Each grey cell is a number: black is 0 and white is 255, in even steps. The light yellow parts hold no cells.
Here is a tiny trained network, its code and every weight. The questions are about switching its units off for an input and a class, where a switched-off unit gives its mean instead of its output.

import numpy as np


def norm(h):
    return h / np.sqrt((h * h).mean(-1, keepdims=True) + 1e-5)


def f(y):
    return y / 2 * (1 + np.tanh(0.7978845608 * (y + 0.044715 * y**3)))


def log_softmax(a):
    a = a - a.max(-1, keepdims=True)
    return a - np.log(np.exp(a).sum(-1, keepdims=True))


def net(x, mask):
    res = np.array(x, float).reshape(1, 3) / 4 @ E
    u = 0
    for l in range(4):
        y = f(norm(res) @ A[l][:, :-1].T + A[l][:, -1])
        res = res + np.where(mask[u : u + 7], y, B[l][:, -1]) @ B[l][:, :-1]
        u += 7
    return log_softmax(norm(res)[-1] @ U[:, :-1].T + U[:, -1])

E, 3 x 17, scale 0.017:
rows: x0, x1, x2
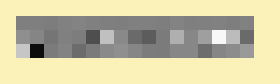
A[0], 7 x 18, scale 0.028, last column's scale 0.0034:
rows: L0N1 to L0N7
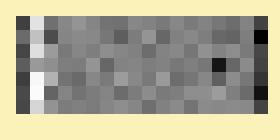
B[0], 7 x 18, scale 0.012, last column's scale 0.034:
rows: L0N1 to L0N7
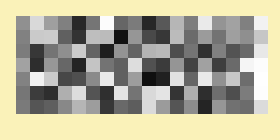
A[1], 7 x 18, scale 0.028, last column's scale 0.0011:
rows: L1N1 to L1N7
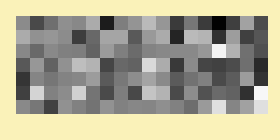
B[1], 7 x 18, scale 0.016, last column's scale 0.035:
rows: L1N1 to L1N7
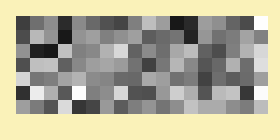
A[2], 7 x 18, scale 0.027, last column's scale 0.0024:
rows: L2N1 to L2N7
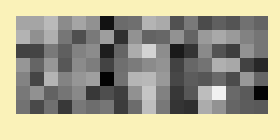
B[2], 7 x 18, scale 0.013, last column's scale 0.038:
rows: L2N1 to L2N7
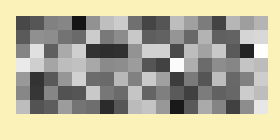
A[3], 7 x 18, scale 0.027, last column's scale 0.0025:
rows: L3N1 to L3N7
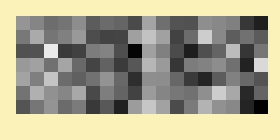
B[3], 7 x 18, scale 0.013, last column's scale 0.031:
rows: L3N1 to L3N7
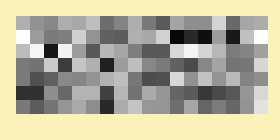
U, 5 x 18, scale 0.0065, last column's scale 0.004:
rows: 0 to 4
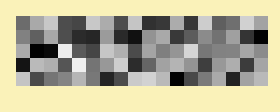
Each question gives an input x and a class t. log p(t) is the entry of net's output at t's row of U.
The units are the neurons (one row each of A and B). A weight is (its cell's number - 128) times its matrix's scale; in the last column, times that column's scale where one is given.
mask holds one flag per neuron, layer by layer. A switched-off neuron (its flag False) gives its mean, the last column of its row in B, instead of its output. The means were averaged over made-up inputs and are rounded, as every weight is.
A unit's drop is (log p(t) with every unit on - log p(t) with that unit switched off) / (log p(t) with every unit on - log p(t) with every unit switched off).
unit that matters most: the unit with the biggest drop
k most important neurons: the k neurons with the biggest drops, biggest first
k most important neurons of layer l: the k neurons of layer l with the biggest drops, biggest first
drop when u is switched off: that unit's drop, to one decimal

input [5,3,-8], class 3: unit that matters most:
L0N6
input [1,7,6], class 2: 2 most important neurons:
[L0N6, L0N4]
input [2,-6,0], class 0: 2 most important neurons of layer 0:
[L0N6, L0N3]
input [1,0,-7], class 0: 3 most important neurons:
[L0N2, L0N5, L0N1]
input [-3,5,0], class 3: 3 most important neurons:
[L0N4, L0N5, L0N1]
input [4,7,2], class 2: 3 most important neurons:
[L0N6, L0N4, L0N3]
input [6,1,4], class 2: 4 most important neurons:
[L0N6, L0N4, L0N7, L0N3]
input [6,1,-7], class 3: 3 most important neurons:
[L0N6, L0N3, L0N7]
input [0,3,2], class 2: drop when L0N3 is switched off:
1.1
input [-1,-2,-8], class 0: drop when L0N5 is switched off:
1.5
